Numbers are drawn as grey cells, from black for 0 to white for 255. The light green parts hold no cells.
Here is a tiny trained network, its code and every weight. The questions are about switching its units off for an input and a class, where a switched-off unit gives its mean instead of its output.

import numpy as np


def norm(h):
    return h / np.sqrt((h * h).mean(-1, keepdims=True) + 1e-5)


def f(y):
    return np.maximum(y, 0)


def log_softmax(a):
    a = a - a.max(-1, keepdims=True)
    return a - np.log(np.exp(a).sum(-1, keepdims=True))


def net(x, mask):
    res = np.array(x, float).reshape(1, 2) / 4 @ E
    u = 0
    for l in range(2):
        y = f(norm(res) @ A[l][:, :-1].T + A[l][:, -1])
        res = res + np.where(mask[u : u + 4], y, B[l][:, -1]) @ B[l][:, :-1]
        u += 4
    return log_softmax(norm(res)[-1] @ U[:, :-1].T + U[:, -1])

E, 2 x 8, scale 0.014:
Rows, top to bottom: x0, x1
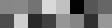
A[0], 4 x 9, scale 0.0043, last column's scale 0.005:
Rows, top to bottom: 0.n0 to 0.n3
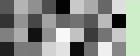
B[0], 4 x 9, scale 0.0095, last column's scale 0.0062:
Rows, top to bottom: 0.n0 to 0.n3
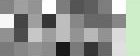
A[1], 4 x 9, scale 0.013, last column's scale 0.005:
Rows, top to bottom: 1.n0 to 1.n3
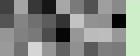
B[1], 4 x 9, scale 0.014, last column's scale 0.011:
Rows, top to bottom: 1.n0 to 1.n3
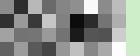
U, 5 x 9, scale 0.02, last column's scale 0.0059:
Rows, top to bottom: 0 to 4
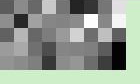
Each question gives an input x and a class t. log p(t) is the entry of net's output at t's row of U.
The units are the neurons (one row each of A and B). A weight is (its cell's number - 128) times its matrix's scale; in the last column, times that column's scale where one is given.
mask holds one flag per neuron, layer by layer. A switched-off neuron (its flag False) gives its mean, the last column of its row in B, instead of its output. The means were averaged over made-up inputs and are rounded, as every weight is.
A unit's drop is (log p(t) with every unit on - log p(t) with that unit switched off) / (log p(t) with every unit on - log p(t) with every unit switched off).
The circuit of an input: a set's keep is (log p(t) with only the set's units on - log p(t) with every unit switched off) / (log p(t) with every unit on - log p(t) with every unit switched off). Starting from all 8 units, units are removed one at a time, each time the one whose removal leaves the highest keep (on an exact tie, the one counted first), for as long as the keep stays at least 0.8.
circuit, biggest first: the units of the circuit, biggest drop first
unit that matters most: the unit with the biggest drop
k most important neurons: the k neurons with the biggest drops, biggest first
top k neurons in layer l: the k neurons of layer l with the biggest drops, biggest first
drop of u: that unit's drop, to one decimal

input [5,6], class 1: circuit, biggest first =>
[1.n0, 0.n0]
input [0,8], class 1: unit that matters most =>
1.n0
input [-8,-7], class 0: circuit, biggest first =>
[1.n2, 1.n1]
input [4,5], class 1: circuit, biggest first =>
[0.n0, 1.n0]
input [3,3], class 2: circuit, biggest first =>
[1.n2, 1.n1]
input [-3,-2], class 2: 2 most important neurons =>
[0.n0, 1.n3]
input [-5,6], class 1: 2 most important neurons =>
[1.n0, 0.n3]
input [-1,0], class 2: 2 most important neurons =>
[1.n2, 1.n1]
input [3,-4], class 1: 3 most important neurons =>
[1.n1, 1.n2, 0.n0]
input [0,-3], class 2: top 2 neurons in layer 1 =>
[1.n0, 1.n3]
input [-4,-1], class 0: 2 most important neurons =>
[0.n2, 1.n2]
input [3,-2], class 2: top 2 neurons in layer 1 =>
[1.n2, 1.n3]
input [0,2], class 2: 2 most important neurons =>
[0.n2, 1.n0]
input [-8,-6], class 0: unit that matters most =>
1.n2
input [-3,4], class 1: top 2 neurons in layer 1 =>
[1.n0, 1.n3]
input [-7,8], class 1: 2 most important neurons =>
[1.n0, 0.n3]
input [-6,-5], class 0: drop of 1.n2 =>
0.3
